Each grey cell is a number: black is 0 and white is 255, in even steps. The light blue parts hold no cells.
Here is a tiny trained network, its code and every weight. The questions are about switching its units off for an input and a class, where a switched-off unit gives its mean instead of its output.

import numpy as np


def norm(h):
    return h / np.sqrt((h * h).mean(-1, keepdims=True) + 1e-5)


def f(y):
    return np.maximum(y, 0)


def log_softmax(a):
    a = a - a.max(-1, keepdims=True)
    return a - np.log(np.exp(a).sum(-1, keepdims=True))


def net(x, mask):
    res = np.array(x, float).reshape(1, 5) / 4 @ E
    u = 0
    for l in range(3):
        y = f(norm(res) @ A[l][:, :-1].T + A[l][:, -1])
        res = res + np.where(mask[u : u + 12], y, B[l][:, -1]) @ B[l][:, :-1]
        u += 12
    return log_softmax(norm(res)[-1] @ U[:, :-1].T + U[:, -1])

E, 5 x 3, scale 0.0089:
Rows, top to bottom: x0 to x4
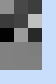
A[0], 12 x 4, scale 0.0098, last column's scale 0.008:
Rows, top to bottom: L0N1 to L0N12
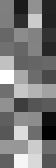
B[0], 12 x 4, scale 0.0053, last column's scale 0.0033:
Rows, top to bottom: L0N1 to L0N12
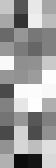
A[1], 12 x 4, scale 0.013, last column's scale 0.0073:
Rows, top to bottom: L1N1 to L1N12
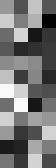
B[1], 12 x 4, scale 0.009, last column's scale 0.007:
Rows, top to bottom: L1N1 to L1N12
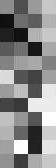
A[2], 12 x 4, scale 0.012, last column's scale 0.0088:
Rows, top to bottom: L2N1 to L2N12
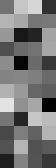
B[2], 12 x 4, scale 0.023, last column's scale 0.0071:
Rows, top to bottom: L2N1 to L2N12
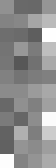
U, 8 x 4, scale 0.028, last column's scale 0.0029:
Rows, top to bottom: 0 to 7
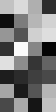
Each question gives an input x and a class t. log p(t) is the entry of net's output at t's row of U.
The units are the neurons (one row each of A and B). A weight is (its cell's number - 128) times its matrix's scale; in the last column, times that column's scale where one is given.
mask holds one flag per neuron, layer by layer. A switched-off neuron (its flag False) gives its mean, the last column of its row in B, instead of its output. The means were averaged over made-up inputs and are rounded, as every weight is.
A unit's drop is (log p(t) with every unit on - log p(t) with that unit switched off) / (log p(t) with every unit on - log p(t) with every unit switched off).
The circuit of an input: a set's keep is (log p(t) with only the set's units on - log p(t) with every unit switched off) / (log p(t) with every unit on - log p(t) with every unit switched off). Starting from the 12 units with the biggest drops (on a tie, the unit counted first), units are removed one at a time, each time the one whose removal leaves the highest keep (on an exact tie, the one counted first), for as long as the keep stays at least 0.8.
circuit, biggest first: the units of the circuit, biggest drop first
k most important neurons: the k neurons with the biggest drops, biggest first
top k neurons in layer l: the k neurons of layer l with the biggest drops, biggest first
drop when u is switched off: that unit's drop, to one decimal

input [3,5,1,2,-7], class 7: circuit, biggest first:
(L1N11)
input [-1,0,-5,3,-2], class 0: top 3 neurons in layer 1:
(L1N8; L1N3; L1N9)
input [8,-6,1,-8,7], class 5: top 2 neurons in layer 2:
(L2N3; L2N12)
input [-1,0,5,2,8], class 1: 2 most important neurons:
(L1N8; L1N3)
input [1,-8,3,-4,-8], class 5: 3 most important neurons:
(L1N3; L1N8; L0N7)
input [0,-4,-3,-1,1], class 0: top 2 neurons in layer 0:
(L0N12; L0N6)
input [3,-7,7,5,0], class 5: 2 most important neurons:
(L1N8; L1N3)
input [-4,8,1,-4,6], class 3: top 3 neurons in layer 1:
(L1N11; L1N8; L1N3)
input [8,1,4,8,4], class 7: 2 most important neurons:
(L1N11; L2N10)
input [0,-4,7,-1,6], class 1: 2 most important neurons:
(L1N8; L0N12)
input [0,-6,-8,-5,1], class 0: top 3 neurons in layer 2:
(L2N2; L2N3; L2N7)
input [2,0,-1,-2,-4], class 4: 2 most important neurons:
(L0N7; L0N11)
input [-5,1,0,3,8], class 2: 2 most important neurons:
(L0N7; L1N11)
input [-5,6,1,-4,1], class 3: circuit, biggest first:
(L1N11)
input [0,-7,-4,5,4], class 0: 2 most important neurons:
(L0N12; L2N2)
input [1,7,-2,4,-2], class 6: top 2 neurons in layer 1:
(L1N12; L1N8)
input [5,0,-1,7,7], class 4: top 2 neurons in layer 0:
(L0N5; L0N8)
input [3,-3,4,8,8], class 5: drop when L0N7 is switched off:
0.2
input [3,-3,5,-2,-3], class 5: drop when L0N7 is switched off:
0.1
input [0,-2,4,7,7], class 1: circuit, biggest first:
(L1N8)
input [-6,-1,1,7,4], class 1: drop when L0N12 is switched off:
0.2
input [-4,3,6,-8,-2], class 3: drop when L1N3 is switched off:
0.0
